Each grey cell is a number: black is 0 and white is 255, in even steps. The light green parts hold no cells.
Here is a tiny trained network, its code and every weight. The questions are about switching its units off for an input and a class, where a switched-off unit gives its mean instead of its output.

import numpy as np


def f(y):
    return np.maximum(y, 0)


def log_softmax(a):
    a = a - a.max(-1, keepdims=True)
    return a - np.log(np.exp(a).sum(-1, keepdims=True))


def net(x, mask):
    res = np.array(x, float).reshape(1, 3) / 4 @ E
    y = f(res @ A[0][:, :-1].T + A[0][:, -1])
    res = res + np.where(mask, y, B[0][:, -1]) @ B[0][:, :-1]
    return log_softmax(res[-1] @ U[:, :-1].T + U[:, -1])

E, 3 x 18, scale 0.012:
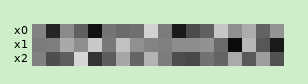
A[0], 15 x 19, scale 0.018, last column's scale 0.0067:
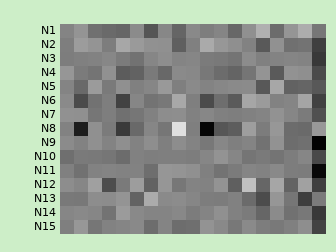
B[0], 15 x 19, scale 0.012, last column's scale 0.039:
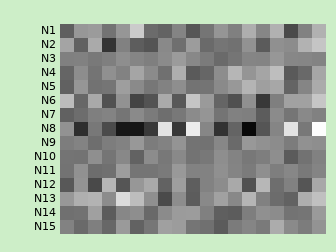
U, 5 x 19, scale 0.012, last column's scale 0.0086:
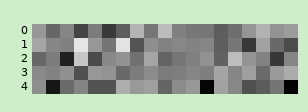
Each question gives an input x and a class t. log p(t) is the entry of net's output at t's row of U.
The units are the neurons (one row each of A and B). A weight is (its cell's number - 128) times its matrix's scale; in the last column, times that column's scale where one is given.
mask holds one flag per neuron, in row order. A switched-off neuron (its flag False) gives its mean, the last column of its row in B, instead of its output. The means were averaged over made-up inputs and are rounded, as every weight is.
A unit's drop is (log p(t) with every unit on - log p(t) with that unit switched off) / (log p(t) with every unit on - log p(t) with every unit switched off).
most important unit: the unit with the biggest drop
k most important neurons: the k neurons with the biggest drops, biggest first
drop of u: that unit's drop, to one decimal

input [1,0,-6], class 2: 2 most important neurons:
[N8; N12]
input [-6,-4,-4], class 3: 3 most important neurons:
[N8; N6; N1]
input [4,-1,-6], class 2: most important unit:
N12
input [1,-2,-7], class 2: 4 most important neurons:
[N12; N8; N6; N13]
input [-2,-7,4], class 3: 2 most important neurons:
[N8; N1]
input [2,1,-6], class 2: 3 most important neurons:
[N8; N12; N6]
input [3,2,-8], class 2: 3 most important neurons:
[N12; N8; N6]
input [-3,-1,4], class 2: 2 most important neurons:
[N8; N6]
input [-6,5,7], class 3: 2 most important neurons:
[N8; N12]
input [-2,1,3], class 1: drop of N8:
0.6
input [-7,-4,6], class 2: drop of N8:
0.3
